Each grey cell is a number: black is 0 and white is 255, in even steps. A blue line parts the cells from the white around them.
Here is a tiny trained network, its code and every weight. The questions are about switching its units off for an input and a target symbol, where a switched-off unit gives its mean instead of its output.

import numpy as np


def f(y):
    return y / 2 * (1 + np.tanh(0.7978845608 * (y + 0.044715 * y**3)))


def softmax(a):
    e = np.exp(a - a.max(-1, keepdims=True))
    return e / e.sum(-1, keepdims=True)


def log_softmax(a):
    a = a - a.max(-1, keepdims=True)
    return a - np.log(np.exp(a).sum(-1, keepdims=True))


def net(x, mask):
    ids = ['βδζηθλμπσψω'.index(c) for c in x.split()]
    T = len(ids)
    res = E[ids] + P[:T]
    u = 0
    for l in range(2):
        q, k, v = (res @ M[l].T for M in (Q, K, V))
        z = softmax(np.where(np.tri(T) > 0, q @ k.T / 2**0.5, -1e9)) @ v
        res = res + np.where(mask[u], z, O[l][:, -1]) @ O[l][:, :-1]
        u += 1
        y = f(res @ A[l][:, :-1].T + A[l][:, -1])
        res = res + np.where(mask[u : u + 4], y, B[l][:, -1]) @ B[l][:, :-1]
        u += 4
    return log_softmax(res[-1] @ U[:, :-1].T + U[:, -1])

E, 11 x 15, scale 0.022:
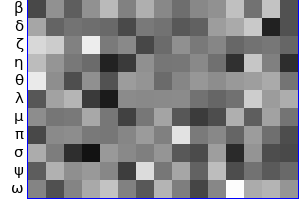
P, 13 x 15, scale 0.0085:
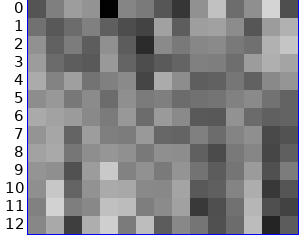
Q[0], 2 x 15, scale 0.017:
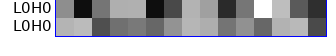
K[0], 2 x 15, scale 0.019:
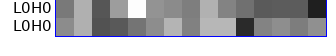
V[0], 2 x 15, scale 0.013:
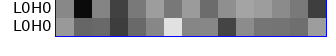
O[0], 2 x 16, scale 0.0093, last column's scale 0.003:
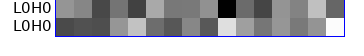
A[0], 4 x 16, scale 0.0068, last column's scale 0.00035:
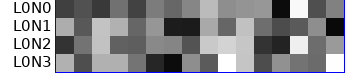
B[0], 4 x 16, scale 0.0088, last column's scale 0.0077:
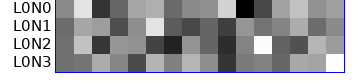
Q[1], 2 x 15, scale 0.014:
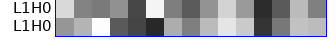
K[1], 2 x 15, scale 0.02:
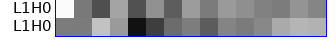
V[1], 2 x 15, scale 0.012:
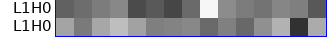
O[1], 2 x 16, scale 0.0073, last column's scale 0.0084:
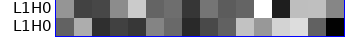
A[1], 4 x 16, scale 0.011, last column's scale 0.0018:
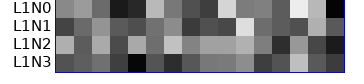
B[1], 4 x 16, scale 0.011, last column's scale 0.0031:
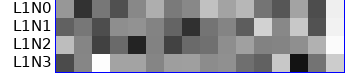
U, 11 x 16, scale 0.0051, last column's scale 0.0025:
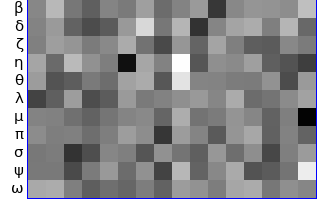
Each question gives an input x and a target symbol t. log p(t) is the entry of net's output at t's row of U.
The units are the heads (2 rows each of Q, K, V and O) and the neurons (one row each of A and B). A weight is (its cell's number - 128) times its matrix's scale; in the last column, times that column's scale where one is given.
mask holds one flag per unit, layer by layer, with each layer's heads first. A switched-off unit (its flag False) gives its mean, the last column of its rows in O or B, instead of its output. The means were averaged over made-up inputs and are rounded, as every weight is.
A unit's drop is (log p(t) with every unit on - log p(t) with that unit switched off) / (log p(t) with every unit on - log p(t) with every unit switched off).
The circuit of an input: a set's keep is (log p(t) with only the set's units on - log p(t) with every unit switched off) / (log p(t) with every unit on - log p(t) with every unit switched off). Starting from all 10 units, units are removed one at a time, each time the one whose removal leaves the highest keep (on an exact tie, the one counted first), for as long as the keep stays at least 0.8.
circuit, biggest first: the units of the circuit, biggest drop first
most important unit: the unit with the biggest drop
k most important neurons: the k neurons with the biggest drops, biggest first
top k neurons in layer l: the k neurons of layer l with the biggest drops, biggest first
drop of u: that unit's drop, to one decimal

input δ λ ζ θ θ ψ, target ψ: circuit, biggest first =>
L1N1; L0N2; L1H0; L0N0
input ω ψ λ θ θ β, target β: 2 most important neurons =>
L0N0; L1N0
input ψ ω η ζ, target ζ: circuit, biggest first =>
L0N1; L0N3
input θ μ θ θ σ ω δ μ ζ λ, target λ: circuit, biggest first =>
L0H0; L1H0; L1N0; L0N3
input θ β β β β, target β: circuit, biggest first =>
L0N0
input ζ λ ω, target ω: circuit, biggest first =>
L1N2; L0H0
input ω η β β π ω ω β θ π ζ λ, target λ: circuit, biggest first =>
L0H0; L1H0; L1N0
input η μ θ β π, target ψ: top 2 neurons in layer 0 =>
L0N2; L0N3
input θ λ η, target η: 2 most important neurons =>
L1N3; L0N0
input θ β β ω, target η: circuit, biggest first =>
L1H0; L0N0
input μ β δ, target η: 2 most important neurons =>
L0N0; L1N1
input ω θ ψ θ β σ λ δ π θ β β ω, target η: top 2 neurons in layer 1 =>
L1N2; L1N1
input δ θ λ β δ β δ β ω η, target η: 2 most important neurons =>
L1N3; L0N2
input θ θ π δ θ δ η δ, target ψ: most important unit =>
L1H0
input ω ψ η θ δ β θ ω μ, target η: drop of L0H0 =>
0.1
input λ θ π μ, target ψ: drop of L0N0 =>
-0.1
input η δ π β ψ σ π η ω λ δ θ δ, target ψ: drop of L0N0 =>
0.1
